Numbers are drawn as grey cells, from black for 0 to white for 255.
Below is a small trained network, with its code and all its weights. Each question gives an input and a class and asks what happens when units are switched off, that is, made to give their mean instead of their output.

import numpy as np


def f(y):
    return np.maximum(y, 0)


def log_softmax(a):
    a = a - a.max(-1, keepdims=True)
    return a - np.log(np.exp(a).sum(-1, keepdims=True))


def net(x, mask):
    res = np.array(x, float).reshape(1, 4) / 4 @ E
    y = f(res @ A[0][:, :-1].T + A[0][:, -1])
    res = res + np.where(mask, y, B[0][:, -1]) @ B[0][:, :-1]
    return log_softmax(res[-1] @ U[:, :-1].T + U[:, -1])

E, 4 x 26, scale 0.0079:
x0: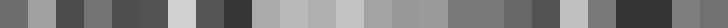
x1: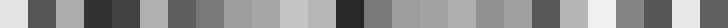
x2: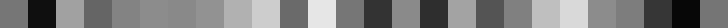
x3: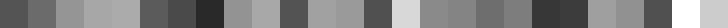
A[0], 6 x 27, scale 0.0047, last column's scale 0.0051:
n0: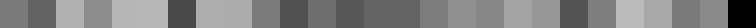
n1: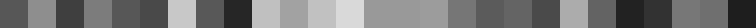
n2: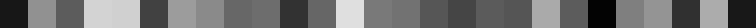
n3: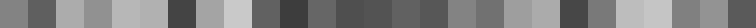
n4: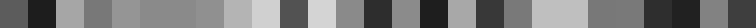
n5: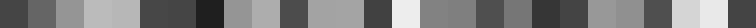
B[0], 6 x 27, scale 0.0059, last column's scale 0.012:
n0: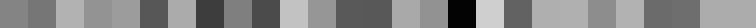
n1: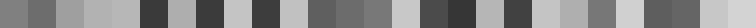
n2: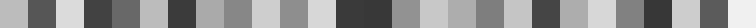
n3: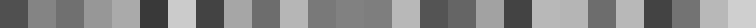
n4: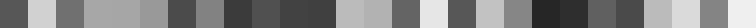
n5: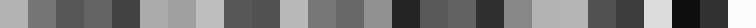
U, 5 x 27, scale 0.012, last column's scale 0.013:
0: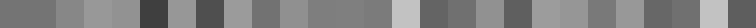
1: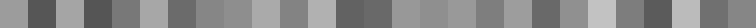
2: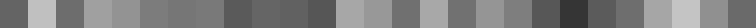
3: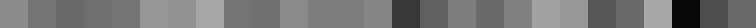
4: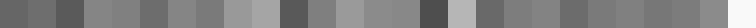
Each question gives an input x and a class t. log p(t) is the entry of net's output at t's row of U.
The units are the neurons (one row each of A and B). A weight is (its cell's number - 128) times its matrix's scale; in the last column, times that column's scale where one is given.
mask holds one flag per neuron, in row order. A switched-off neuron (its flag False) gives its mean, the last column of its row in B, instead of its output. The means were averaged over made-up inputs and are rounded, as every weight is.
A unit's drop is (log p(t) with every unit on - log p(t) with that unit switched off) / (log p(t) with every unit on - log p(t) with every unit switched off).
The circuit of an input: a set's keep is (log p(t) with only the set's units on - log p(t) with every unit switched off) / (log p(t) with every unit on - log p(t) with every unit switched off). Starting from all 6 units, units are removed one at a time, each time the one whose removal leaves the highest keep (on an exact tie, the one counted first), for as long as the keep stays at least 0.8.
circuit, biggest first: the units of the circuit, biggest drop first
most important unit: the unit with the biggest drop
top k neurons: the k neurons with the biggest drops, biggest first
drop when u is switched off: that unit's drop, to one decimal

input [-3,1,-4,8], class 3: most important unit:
n5
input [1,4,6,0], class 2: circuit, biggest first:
(n4; n2)
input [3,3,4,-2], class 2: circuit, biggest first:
(n2; n4; n5)
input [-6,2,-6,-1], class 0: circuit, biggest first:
(n4; n3)
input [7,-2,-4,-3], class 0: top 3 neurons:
(n1; n4; n5)
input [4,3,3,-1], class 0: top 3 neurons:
(n2; n5; n1)
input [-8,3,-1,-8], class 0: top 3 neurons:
(n5; n3; n0)
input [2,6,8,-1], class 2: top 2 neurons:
(n4; n2)
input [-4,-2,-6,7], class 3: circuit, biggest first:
(n5; n4)
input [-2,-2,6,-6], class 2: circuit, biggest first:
(n4; n5)
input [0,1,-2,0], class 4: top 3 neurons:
(n4; n2; n5)
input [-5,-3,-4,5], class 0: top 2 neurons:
(n4; n3)
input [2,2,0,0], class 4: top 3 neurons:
(n2; n5; n4)
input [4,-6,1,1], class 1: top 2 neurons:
(n2; n3)
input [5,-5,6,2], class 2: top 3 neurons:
(n4; n3; n0)
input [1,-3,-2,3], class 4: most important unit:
n4
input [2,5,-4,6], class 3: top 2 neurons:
(n5; n2)
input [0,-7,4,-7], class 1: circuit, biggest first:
(n2; n5)
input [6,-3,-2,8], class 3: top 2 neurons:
(n5; n3)
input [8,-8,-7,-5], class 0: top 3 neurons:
(n1; n4; n5)
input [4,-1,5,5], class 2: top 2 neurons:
(n4; n3)
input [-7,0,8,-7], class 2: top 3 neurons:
(n4; n5; n1)
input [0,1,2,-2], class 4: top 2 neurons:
(n5; n2)
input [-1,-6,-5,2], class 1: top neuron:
(n2)
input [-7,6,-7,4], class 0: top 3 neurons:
(n4; n2; n3)
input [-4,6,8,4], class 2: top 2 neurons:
(n4; n2)
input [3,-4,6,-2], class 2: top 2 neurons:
(n4; n5)
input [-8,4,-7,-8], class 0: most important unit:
n5
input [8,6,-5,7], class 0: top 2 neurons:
(n1; n2)
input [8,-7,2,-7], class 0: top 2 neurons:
(n1; n5)
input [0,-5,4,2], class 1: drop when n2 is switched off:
1.1
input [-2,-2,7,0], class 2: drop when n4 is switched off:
0.7
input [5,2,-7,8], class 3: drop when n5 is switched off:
0.7
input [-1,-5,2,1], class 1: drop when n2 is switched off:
0.6
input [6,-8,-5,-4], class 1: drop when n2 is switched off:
0.8
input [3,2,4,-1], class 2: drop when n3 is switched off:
0.1
